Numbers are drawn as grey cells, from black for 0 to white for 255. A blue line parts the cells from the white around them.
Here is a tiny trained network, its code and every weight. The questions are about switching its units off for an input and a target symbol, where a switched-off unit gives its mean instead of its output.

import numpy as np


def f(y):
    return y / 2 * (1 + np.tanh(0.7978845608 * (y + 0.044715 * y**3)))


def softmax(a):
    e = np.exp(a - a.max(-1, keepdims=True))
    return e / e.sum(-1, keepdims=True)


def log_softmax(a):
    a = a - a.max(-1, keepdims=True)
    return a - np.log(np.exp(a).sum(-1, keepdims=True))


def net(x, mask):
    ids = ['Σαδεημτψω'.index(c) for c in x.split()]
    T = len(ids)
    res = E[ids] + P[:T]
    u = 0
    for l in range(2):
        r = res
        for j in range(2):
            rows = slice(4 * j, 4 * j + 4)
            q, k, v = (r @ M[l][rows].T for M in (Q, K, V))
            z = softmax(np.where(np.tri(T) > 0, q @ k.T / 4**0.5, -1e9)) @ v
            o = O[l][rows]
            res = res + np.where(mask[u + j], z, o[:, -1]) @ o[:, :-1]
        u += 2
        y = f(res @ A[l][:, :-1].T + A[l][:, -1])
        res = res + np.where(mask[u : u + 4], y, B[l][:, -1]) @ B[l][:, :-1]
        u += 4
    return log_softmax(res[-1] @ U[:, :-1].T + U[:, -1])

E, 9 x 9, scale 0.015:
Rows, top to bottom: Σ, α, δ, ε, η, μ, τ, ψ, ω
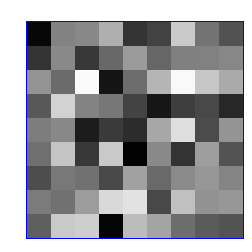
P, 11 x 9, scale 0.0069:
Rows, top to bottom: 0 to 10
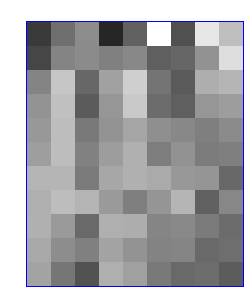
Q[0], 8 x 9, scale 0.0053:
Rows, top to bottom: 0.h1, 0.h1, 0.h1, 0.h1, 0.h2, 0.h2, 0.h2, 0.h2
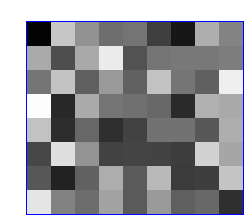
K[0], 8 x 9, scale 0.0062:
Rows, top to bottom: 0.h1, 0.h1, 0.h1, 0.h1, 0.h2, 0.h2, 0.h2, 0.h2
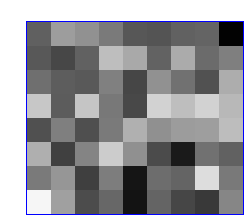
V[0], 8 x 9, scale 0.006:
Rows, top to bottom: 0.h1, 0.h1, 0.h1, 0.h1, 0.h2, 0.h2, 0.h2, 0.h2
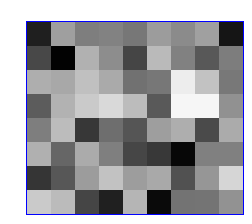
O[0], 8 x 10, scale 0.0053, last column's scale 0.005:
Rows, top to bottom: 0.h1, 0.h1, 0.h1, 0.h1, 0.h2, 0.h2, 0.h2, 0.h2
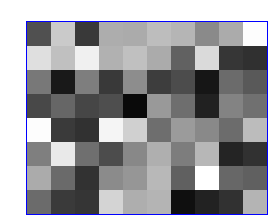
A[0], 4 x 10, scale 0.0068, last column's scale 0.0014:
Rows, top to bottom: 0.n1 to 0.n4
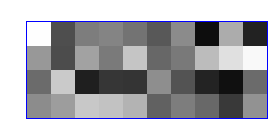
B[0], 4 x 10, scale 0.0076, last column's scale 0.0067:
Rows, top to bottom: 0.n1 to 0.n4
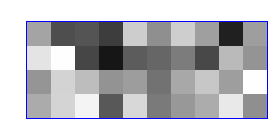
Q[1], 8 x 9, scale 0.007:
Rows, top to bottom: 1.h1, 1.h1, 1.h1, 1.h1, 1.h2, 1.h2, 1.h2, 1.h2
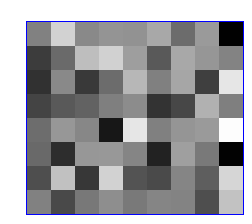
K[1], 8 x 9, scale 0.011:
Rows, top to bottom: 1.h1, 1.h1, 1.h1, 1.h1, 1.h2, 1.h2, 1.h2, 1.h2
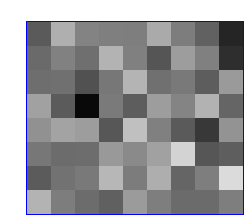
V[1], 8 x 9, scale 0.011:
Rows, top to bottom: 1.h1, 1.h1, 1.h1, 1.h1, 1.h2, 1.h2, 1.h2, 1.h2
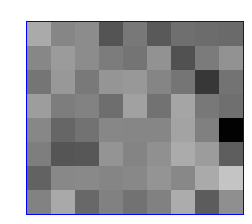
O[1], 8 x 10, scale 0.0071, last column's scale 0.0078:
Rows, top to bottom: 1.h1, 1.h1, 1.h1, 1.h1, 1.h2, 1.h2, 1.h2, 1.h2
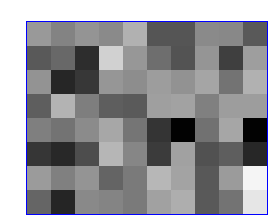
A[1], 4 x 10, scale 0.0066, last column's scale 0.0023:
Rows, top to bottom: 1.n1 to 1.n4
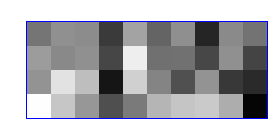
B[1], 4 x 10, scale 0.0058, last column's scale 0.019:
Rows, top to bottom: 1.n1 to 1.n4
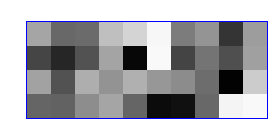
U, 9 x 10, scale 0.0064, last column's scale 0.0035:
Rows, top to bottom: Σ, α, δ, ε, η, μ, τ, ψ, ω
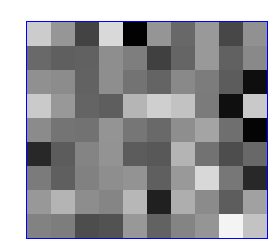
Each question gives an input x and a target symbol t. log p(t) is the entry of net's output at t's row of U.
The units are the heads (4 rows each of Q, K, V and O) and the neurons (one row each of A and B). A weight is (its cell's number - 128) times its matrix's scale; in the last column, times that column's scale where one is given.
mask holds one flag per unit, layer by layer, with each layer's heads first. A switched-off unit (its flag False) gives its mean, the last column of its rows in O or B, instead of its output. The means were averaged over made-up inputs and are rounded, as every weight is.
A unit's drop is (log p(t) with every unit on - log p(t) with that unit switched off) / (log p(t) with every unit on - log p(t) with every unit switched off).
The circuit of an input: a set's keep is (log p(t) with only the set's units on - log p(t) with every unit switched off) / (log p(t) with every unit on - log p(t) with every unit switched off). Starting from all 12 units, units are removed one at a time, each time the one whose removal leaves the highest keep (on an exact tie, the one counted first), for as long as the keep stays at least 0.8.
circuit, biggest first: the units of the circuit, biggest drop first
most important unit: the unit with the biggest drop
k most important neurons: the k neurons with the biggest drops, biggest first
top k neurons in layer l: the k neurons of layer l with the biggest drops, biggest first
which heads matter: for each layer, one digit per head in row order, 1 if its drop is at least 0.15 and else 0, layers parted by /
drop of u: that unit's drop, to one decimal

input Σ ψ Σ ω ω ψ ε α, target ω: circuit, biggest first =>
[1.n3; 1.h1]
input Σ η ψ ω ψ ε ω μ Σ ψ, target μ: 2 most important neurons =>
[0.n3; 0.n1]
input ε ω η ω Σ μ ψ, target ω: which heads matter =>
00 / 11
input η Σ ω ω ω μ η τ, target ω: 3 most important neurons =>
[1.n3; 0.n1; 1.n4]
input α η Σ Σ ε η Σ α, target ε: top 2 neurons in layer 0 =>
[0.n3; 0.n4]
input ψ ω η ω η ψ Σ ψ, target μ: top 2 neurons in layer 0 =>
[0.n1; 0.n3]
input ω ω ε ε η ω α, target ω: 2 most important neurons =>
[1.n3; 0.n1]
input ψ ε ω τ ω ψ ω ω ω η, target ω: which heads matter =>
00 / 01
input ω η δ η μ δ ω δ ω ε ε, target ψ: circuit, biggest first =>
[0.n3; 0.n4; 0.h2]
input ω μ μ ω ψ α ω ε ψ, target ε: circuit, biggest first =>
[0.h1; 1.n4]
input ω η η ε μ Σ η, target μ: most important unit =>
1.h2
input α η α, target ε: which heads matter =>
00 / 01
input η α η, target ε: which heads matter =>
01 / 01
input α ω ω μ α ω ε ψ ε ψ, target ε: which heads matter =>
11 / 00
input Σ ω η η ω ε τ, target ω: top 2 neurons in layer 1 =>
[1.n4; 1.n3]
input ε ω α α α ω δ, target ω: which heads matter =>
00 / 01
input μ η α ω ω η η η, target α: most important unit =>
1.h2
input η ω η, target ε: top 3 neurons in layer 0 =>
[0.n3; 0.n1; 0.n4]
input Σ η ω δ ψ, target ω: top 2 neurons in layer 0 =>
[0.n2; 0.n4]
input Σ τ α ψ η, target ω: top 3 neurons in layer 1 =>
[1.n3; 1.n4; 1.n2]
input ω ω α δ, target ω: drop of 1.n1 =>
-0.1
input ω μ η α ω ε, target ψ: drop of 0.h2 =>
0.2
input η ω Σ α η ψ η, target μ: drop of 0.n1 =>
0.6
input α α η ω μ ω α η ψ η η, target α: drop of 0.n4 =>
0.1
